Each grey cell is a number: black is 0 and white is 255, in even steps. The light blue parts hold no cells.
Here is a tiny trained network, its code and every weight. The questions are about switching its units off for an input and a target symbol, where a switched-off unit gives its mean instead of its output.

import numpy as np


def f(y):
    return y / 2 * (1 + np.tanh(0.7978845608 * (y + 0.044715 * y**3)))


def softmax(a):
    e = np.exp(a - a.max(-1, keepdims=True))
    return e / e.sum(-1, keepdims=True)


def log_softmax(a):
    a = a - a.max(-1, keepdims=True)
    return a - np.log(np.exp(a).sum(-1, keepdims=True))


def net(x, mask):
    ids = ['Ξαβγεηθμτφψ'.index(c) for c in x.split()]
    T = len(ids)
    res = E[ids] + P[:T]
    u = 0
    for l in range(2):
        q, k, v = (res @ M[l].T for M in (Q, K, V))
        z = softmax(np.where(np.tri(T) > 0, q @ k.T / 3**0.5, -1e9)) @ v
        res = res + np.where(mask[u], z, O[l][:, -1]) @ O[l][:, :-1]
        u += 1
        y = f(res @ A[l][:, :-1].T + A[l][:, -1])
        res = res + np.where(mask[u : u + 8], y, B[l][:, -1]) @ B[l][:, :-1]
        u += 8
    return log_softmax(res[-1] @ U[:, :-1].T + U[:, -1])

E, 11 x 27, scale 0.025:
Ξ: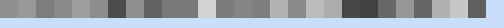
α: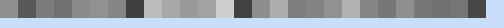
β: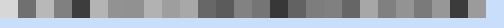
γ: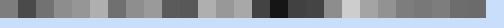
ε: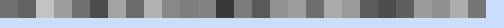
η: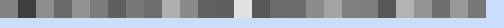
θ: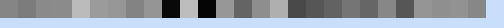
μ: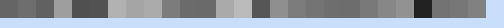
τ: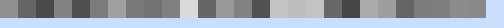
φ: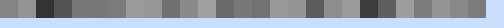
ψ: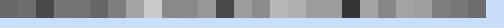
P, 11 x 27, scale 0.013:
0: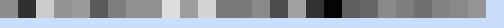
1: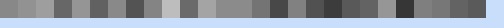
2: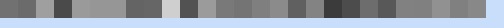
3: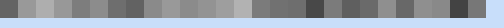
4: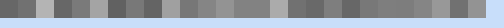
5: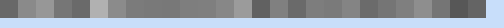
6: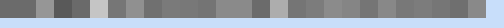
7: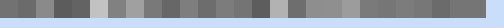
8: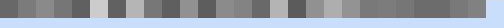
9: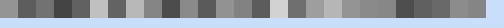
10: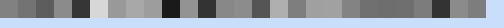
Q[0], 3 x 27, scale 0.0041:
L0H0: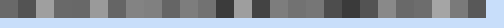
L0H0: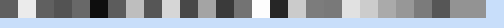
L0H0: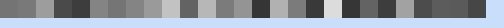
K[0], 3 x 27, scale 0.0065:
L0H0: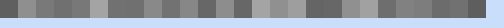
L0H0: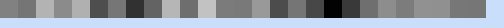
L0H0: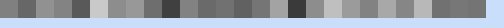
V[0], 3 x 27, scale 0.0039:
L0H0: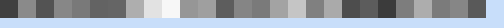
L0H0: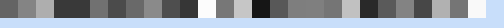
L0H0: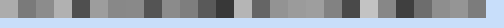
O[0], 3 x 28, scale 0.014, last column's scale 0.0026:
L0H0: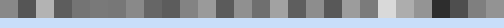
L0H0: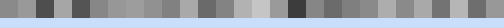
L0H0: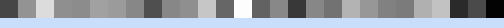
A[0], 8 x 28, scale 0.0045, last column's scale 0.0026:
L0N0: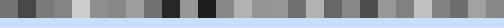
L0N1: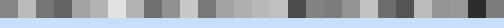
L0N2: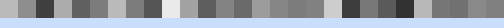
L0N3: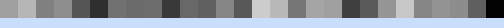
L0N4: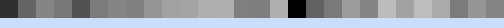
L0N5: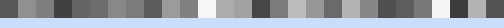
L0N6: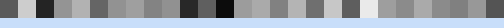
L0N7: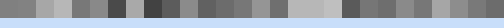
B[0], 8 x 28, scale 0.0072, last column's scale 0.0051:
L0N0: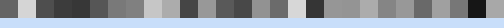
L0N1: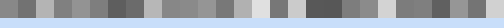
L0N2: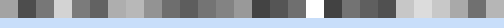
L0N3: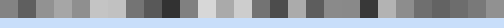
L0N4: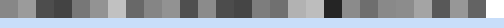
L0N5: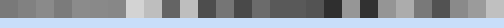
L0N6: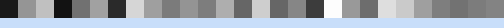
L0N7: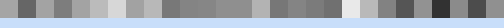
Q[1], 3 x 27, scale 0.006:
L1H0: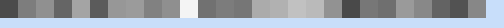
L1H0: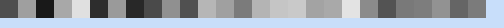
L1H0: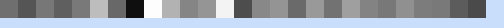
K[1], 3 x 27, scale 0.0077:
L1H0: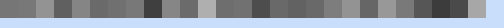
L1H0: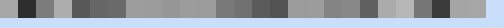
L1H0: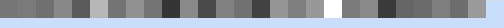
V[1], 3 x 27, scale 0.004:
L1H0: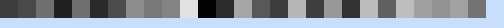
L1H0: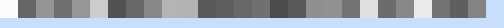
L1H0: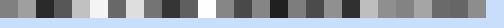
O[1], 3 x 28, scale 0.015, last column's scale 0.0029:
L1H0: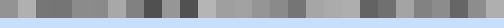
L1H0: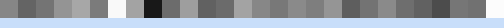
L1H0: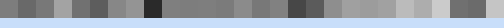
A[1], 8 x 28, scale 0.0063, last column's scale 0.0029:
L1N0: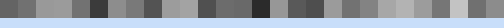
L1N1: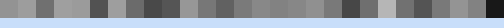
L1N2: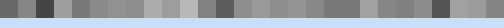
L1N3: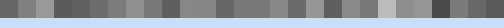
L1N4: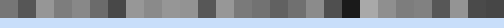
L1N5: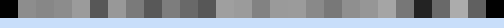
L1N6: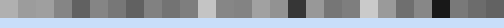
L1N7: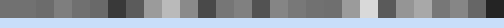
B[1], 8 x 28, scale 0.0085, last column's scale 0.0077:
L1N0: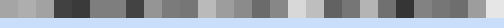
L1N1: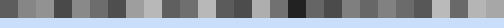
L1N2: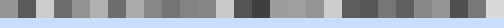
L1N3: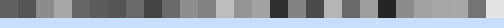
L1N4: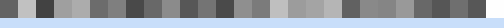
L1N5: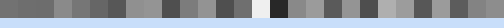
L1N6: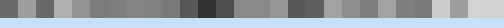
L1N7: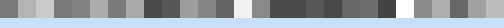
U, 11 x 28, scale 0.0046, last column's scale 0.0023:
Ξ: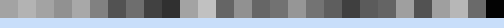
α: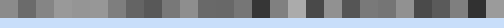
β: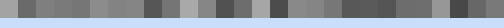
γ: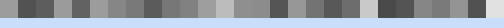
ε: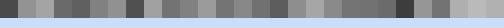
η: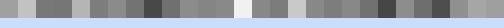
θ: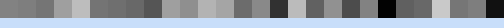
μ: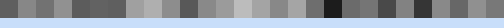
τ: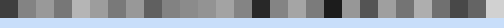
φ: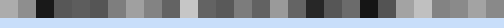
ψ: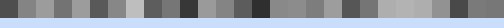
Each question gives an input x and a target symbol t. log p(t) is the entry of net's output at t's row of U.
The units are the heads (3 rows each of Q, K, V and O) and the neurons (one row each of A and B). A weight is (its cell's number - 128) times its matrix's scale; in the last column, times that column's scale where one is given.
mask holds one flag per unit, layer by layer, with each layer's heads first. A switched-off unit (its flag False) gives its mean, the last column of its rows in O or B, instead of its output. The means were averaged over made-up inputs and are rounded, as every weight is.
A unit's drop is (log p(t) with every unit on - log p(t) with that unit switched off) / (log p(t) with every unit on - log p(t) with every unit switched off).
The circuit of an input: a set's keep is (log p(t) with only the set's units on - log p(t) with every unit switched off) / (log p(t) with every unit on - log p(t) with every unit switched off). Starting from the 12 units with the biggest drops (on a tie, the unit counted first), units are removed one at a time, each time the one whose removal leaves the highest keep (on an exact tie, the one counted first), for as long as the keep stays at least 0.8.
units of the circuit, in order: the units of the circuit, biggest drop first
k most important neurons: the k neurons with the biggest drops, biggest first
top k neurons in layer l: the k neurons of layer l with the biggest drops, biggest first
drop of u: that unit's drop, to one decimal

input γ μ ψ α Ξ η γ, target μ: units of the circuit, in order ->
(L0H0 L1H0)
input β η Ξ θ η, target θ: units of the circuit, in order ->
(L0H0)
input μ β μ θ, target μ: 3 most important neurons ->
(L0N0 L0N1 L1N2)
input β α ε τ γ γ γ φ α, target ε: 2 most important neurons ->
(L0N1 L0N4)
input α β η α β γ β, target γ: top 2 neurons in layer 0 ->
(L0N2 L0N1)
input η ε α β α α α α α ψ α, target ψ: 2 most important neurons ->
(L0N6 L1N6)
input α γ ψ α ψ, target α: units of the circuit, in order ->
(L0H0 L1H0 L1N4)
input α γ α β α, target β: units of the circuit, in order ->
(L1H0 L1N5 L1N1)
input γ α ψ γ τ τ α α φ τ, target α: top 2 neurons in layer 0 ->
(L0N1 L0N5)
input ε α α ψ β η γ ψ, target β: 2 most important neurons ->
(L1N5 L0N1)
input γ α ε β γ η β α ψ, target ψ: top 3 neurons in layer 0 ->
(L0N6 L0N2 L0N1)
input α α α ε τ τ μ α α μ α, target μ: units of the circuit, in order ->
(L1H0 L1N7)
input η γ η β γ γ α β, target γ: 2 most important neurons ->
(L0N2 L1N0)
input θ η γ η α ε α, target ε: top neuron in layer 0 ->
(L0N5)
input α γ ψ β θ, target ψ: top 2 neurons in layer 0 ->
(L0N0 L0N1)
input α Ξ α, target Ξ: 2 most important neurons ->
(L1N7 L0N3)
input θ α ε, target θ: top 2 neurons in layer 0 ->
(L0N4 L0N5)
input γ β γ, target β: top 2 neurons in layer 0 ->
(L0N2 L0N4)
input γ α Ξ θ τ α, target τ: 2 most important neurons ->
(L0N5 L1N3)
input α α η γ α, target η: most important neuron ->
(L0N4)
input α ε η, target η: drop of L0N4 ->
0.0
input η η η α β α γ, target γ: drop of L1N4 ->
0.1
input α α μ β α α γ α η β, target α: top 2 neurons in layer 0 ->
(L0N2 L0N1)
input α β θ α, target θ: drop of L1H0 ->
0.1
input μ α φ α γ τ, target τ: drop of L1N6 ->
0.0
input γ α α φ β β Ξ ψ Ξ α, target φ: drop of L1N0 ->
0.1
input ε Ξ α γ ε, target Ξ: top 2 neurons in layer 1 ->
(L1N7 L1N4)
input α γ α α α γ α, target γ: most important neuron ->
(L1N0)
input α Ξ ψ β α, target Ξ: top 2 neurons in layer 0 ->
(L0N4 L0N3)
